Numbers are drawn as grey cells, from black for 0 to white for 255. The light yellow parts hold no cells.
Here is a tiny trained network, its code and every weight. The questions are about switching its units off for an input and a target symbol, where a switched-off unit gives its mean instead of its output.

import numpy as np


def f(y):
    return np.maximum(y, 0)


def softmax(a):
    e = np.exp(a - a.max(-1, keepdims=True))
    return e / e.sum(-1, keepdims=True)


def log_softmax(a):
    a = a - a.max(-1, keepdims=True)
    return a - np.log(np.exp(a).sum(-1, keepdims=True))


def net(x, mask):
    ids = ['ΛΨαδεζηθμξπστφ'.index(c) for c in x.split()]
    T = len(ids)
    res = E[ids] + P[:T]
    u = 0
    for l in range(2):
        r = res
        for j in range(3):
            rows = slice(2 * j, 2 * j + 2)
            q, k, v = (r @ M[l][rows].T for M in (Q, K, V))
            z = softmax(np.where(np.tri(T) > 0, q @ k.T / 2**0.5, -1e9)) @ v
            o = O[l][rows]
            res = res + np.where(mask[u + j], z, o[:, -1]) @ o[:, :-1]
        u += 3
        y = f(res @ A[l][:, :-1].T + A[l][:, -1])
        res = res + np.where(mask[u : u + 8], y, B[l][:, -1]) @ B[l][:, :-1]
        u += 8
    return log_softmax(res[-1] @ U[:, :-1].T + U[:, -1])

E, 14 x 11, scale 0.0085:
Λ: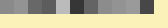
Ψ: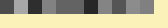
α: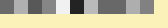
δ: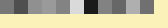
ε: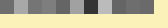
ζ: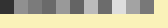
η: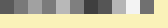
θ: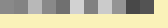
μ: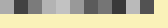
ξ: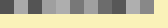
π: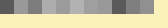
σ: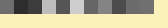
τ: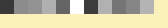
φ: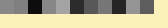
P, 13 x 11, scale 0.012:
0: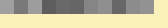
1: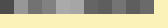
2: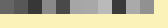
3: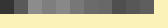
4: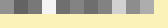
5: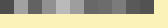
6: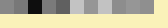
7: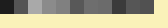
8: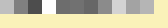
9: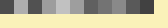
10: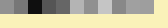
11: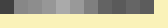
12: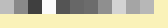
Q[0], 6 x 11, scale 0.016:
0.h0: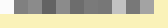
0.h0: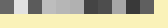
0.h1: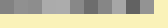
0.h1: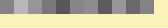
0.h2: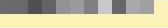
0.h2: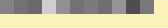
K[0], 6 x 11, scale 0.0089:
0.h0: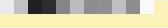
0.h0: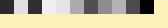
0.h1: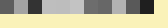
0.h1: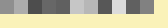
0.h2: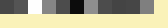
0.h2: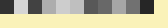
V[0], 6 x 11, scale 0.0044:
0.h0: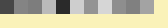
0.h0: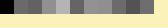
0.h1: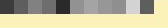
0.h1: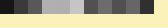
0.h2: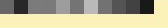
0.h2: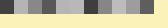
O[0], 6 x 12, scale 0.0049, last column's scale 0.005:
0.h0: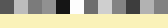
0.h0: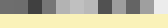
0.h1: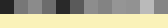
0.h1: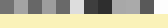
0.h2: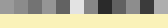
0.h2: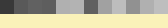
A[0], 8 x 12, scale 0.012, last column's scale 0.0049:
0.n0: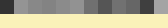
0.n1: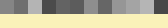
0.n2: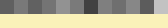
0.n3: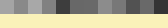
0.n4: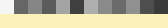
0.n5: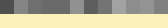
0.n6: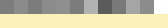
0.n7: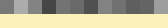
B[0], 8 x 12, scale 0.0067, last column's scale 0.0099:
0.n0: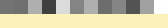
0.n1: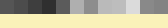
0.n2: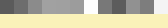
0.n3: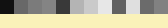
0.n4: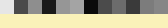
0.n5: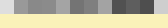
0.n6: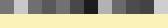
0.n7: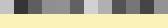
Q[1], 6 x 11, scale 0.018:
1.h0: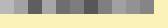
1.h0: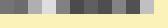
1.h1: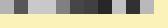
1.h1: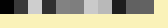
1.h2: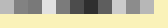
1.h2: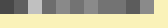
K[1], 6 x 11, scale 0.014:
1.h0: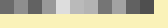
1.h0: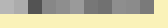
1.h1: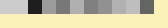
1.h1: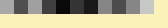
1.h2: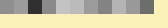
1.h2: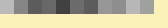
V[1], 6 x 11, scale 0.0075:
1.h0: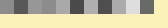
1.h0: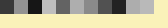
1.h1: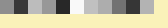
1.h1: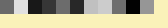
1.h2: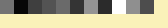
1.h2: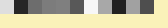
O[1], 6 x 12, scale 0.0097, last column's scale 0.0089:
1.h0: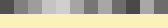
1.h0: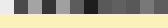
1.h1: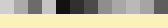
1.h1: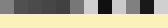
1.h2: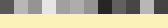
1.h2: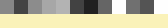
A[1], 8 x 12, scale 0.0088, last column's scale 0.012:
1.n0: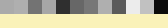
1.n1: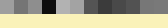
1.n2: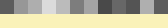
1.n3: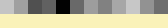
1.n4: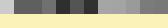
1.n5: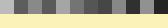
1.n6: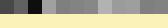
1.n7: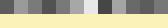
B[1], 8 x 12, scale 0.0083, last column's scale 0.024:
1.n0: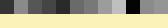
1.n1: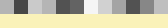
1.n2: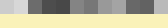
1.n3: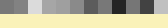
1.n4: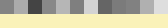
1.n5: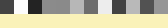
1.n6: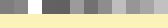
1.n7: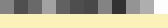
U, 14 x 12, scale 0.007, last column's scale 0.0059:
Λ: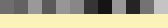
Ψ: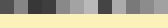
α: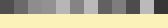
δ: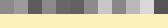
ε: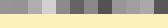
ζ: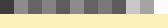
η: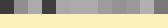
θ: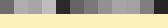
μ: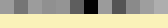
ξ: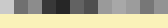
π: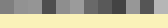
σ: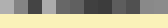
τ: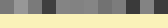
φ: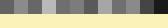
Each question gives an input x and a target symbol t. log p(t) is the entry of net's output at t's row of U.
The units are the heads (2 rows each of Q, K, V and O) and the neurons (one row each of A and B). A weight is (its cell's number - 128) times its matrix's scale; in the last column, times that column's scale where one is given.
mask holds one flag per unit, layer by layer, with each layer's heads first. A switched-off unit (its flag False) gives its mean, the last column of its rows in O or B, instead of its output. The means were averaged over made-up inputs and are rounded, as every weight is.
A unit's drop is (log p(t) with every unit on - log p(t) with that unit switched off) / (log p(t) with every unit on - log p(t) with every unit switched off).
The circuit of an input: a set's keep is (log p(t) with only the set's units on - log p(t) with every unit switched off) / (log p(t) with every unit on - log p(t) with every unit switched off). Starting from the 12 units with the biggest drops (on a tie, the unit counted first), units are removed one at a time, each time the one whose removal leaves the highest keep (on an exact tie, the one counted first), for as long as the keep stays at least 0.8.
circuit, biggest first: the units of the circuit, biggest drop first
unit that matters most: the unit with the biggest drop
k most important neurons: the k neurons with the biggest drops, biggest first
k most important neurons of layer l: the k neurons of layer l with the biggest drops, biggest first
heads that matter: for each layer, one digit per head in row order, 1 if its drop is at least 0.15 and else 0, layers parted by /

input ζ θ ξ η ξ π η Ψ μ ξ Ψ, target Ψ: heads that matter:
000 / 111
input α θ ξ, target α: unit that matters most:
0.n0
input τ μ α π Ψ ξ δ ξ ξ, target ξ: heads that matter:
000 / 111
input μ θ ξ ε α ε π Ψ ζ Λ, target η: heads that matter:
100 / 110
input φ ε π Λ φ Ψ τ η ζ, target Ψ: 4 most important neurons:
[0.n2 1.n4 1.n7 0.n7]
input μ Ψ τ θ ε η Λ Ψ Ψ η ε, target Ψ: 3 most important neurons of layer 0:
[0.n0 0.n2 0.n7]
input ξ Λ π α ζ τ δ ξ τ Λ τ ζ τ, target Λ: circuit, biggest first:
[0.n2 1.h1 0.n7 1.h2]
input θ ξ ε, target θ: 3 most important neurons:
[1.n3 1.n0 1.n6]
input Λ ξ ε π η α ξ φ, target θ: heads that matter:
110 / 101
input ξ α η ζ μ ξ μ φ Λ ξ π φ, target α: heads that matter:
000 / 010
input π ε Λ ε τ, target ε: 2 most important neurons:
[1.n4 0.n7]
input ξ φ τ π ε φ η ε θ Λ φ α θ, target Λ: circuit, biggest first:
[0.n2 1.h1 0.n7 1.h2]
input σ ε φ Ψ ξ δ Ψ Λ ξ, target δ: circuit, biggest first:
[1.h1 1.h2]
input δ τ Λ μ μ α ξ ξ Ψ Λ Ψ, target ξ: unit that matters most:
1.n4
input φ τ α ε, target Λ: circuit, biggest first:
[1.h2 1.h1]
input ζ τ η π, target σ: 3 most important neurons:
[1.n7 1.n2 0.n1]
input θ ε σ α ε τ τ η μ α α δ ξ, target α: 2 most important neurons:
[1.n1 0.n6]
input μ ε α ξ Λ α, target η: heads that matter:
100 / 110
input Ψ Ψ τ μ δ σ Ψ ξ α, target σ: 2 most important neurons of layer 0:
[0.n0 0.n2]
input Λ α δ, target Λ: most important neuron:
[0.n0]
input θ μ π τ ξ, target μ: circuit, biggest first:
[1.h1 1.h0]
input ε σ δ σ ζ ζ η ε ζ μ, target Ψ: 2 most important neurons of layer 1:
[1.n7 1.n3]
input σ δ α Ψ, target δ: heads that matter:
100 / 110
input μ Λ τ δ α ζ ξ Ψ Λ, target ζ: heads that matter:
000 / 111
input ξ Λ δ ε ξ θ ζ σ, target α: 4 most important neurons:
[0.n0 1.n1 0.n2 0.n6]
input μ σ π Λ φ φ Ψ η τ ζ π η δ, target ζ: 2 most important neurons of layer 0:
[0.n0 0.n6]
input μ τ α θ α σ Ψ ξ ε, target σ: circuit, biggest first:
[1.h0 1.n4 1.n6]
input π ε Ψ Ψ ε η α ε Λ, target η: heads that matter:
000 / 010
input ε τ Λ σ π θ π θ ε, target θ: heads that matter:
000 / 110
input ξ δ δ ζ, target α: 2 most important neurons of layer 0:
[0.n0 0.n2]
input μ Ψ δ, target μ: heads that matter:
100 / 010
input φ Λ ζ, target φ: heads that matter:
101 / 111
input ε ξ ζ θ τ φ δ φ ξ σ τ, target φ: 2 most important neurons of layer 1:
[1.n5 1.n4]
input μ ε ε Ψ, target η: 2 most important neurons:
[1.n7 0.n4]
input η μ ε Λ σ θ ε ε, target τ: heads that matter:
100 / 011
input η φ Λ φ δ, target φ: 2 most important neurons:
[1.n5 0.n2]
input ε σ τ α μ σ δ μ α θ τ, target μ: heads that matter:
000 / 110
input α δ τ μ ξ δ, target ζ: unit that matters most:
1.n7
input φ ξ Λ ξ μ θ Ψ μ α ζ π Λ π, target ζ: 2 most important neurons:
[0.n0 1.n7]
